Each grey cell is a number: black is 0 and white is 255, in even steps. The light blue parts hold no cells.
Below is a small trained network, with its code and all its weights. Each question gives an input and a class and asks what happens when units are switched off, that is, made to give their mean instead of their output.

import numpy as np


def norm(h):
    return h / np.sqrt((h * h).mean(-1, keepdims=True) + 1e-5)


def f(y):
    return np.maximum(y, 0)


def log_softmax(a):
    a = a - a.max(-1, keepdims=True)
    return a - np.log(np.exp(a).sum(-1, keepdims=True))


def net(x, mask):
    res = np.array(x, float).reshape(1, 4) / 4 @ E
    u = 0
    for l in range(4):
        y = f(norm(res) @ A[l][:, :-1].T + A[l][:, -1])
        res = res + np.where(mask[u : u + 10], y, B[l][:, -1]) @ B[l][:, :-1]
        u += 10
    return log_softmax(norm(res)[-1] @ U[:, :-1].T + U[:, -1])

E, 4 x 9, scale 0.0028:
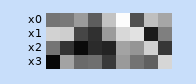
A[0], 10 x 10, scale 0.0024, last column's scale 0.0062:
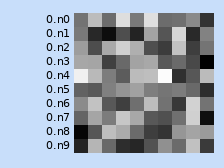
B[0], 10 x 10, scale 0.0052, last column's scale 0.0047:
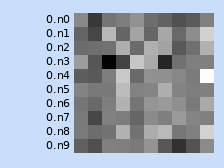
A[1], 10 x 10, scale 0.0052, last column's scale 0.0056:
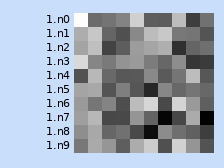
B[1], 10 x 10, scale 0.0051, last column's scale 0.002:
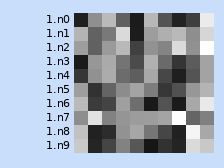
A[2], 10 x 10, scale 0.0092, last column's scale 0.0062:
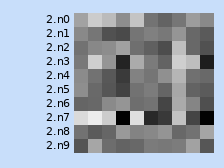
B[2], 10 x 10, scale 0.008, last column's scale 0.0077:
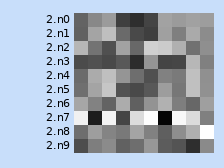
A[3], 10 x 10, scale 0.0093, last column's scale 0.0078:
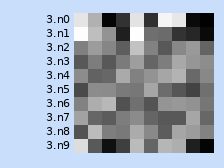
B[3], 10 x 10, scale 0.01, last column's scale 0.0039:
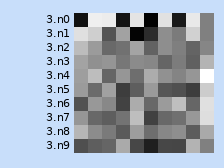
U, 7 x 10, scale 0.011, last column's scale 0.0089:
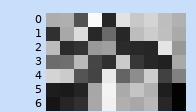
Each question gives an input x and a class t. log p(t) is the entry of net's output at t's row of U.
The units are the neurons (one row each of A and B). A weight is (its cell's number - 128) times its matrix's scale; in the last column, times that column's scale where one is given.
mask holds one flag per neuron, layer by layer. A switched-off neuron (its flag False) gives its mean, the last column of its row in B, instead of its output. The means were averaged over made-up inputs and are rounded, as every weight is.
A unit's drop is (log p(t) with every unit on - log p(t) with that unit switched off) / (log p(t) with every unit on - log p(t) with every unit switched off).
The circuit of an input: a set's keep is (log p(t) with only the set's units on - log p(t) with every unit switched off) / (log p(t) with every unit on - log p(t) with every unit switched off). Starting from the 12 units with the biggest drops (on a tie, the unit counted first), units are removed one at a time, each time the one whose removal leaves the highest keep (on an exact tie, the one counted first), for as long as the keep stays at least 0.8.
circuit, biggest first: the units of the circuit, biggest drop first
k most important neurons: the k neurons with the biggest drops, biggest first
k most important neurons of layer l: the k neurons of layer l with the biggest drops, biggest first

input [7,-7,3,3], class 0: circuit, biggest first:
[2.n6]
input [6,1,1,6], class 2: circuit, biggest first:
[1.n9 1.n6]
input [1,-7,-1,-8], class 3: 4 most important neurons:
[1.n0 0.n4 3.n5 1.n3]
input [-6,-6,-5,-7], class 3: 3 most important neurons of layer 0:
[0.n4 0.n6 0.n1]
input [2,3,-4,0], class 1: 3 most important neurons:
[2.n0 0.n8 0.n2]
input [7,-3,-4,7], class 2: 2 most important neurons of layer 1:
[1.n9 1.n6]
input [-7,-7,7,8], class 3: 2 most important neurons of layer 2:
[2.n9 2.n0]
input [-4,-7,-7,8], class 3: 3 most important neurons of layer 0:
[0.n4 0.n1 0.n6]
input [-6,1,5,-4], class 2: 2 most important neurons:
[1.n8 1.n5]
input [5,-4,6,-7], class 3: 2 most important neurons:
[1.n0 2.n0]
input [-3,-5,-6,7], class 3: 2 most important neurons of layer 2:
[2.n9 2.n5]
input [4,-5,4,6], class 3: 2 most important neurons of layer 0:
[0.n4 0.n6]
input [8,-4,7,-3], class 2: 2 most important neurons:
[1.n6 1.n9]
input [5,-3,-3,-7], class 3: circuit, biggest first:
[1.n0]
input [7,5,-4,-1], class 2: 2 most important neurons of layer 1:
[1.n9 1.n6]
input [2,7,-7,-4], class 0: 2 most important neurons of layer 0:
[0.n1 0.n4]
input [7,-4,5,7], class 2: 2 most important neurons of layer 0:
[0.n4 0.n2]
